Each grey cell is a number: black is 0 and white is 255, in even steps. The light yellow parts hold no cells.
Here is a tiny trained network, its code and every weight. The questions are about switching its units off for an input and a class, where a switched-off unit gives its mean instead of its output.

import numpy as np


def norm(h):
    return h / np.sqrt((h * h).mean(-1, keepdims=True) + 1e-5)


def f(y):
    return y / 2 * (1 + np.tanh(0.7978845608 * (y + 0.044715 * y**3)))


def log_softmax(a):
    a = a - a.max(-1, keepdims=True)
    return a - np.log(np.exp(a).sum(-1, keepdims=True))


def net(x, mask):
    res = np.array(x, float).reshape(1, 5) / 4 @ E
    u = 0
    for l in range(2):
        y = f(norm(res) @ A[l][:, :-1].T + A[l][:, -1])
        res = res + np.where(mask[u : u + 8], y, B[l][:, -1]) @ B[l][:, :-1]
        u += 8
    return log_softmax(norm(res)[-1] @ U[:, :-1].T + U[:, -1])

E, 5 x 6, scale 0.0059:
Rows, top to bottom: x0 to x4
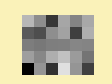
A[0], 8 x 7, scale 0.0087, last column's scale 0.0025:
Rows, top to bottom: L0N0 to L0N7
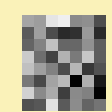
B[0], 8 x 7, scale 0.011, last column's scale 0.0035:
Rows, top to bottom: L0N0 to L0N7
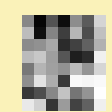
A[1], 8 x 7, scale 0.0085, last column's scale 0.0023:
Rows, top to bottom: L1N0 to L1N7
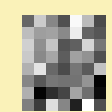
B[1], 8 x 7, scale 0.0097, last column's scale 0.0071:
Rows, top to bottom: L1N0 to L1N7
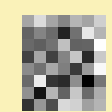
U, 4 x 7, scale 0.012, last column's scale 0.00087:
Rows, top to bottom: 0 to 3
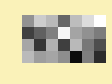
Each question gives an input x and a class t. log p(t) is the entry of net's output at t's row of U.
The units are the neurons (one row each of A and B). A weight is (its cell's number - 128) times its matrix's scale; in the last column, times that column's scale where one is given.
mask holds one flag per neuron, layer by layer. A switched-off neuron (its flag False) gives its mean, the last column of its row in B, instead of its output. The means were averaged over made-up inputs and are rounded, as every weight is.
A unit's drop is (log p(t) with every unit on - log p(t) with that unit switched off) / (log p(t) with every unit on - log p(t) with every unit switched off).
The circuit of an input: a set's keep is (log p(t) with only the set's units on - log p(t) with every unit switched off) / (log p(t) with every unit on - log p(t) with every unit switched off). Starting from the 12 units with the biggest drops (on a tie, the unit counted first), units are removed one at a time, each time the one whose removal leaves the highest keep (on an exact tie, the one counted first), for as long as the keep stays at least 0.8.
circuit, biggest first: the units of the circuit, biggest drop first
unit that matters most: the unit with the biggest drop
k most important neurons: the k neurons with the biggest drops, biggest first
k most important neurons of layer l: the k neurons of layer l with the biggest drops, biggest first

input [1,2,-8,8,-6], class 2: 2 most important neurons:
[L0N0, L1N6]
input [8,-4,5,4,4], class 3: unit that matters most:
L0N5
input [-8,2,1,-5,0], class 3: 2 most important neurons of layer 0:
[L0N7, L0N0]
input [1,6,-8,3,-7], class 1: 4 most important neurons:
[L1N7, L0N6, L1N2, L0N4]
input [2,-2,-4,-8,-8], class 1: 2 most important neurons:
[L0N6, L1N7]
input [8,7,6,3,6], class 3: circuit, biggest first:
[L0N3, L1N7]
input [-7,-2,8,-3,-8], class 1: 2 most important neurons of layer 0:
[L0N6, L0N3]
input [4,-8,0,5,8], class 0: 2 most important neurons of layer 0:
[L0N6, L0N7]
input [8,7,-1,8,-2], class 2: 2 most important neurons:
[L0N0, L0N7]
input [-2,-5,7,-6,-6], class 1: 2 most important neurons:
[L0N6, L0N5]
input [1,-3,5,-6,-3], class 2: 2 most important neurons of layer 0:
[L0N1, L0N5]
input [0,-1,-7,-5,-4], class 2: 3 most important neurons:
[L0N1, L1N6, L0N5]
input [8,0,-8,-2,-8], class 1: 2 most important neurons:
[L0N6, L0N7]
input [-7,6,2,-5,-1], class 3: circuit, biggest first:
[L0N7]
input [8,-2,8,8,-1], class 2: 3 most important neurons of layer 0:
[L0N0, L0N7, L0N2]
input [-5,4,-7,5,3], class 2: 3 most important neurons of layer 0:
[L0N0, L0N3, L0N4]
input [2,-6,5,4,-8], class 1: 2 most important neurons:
[L0N6, L0N5]
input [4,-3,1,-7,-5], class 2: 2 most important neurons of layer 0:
[L0N1, L0N5]
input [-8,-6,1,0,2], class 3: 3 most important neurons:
[L0N7, L0N5, L1N4]
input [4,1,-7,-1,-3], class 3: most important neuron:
[L0N3]
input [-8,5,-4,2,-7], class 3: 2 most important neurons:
[L0N7, L0N2]
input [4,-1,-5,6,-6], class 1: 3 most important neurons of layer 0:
[L0N6, L0N1, L0N7]
